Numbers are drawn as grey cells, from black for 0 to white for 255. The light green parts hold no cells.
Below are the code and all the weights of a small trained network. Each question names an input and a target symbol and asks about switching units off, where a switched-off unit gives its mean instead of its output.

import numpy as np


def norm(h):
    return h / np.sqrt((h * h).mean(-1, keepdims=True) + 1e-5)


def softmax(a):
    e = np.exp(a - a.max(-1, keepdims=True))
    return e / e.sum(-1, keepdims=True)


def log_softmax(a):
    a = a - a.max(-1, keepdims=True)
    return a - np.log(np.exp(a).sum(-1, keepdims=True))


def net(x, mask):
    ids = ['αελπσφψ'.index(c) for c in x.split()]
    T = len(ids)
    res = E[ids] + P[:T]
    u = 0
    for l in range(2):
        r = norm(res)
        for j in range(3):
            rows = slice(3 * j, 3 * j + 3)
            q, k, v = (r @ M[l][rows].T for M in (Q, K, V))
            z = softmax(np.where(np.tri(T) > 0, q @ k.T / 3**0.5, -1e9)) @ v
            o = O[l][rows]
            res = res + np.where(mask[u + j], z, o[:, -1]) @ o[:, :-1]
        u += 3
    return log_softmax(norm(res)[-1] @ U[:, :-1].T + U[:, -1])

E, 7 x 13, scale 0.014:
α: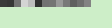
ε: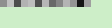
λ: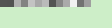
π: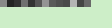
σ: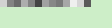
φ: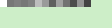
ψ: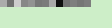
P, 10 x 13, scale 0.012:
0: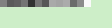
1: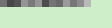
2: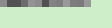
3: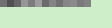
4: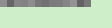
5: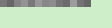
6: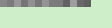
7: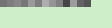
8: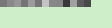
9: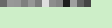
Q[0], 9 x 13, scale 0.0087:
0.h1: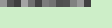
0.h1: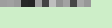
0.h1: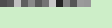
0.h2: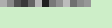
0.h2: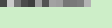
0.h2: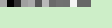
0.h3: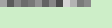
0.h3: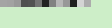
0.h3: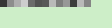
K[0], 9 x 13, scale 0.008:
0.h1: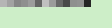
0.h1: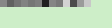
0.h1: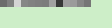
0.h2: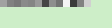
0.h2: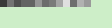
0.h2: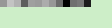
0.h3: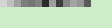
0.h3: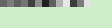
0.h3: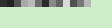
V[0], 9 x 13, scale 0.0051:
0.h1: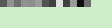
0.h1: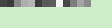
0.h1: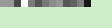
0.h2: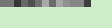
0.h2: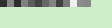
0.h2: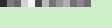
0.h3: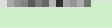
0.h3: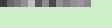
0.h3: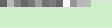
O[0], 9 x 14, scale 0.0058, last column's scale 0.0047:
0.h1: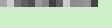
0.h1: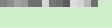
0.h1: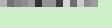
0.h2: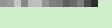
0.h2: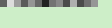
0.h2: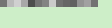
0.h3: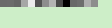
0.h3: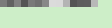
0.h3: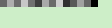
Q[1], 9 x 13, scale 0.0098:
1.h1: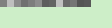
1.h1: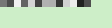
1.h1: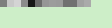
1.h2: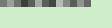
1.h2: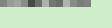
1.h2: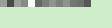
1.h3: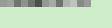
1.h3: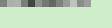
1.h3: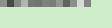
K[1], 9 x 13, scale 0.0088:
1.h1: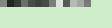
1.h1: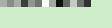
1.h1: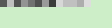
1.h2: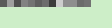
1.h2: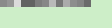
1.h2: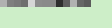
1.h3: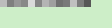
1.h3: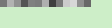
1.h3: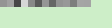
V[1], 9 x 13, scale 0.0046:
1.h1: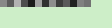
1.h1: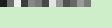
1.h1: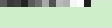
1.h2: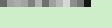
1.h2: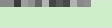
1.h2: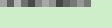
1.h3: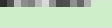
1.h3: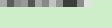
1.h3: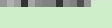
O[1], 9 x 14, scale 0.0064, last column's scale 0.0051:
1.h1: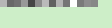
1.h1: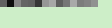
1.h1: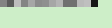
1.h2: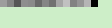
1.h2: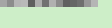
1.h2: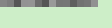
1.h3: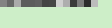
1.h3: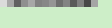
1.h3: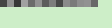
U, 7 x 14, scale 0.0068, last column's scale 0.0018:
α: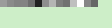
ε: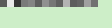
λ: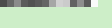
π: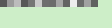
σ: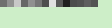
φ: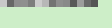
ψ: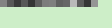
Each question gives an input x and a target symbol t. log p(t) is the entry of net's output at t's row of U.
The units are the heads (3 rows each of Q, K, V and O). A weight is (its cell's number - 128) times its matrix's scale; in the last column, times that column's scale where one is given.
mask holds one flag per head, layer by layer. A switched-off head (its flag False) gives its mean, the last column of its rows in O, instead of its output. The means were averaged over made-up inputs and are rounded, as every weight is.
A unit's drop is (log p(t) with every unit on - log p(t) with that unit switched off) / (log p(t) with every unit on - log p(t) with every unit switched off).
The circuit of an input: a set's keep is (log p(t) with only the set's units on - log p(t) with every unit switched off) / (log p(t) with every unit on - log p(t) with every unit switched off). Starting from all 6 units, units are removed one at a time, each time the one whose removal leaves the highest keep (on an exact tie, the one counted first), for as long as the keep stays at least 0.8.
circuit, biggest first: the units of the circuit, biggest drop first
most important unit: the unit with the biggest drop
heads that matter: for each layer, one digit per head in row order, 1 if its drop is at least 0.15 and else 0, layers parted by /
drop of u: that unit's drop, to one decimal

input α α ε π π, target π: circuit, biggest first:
1.h1, 0.h2, 1.h3, 0.h1
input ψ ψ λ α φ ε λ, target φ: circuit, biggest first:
0.h2
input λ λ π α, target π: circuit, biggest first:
0.h2, 1.h1, 0.h1
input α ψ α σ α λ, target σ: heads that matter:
011 / 100
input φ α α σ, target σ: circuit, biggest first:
1.h1, 0.h2
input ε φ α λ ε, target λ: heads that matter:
001 / 001
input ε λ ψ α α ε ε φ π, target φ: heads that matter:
010 / 100
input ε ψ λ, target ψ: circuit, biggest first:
1.h1, 0.h3
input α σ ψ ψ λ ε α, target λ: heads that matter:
111 / 000
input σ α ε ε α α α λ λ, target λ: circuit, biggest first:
0.h3, 1.h1
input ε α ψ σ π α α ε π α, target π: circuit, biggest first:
0.h3, 0.h2, 1.h3, 1.h1
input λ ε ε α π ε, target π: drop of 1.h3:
0.2
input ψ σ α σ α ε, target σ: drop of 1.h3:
0.0
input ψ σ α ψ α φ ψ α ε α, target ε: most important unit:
0.h1
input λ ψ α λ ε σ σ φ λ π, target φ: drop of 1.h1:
0.5
